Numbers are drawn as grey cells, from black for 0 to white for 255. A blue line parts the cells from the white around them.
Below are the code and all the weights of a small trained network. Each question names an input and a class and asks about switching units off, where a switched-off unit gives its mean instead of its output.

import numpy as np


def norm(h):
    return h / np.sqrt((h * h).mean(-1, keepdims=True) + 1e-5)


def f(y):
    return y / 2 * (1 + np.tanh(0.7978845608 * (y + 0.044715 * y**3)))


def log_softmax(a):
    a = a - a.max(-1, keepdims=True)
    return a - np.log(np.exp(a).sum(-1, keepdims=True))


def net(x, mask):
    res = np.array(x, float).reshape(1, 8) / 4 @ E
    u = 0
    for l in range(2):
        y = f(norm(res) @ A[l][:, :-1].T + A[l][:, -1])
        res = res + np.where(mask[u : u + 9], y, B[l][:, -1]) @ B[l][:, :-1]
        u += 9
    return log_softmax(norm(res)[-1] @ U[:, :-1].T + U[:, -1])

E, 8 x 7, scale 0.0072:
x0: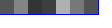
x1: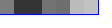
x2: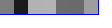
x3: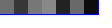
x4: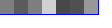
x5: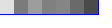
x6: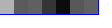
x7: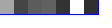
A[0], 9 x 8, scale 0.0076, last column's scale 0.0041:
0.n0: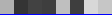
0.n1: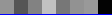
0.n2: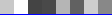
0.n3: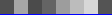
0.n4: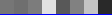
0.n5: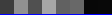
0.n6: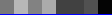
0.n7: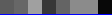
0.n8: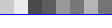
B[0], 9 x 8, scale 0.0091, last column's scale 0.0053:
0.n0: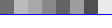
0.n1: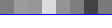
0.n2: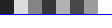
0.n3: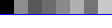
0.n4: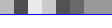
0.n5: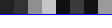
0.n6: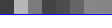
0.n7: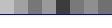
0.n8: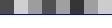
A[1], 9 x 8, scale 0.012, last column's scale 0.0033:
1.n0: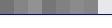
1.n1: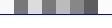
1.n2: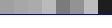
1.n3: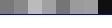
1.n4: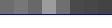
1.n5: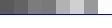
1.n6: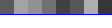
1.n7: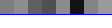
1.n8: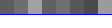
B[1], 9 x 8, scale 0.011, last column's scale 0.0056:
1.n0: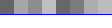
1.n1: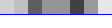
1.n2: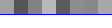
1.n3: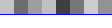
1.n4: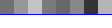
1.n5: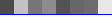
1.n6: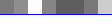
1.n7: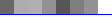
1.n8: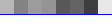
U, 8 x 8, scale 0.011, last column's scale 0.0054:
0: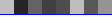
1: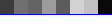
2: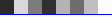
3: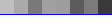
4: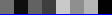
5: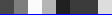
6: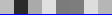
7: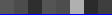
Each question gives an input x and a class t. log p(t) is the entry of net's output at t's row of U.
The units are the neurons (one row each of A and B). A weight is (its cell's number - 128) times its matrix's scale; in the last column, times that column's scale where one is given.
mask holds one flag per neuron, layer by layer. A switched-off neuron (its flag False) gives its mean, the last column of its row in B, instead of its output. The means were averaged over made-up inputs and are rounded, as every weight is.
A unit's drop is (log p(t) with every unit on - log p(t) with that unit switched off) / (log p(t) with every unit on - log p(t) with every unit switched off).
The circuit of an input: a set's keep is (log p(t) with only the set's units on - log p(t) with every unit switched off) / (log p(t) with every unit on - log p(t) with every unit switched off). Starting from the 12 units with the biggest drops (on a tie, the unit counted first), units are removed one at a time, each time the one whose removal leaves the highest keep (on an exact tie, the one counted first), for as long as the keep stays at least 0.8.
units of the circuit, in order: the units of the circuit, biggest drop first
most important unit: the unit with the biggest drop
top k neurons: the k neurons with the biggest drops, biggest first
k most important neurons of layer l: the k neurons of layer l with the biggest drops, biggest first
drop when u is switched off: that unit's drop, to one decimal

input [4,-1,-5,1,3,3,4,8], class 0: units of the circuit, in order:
(0.n2 1.n5 1.n7)
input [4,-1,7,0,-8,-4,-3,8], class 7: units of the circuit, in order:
(1.n7 1.n6)
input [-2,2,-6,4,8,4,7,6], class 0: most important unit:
0.n2
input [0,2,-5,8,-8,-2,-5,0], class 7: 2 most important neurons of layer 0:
(0.n8 0.n2)
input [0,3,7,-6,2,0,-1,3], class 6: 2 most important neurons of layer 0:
(0.n4 0.n2)
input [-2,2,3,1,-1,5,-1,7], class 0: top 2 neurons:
(0.n2 0.n8)
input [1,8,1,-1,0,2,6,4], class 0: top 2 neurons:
(0.n2 0.n3)
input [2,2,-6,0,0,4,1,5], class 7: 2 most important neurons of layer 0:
(0.n2 0.n4)
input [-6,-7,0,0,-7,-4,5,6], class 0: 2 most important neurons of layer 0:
(0.n2 0.n8)
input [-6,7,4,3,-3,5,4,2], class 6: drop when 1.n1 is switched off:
0.2
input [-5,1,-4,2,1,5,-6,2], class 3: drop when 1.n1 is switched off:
0.7
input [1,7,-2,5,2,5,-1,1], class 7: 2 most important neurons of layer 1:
(1.n6 1.n7)
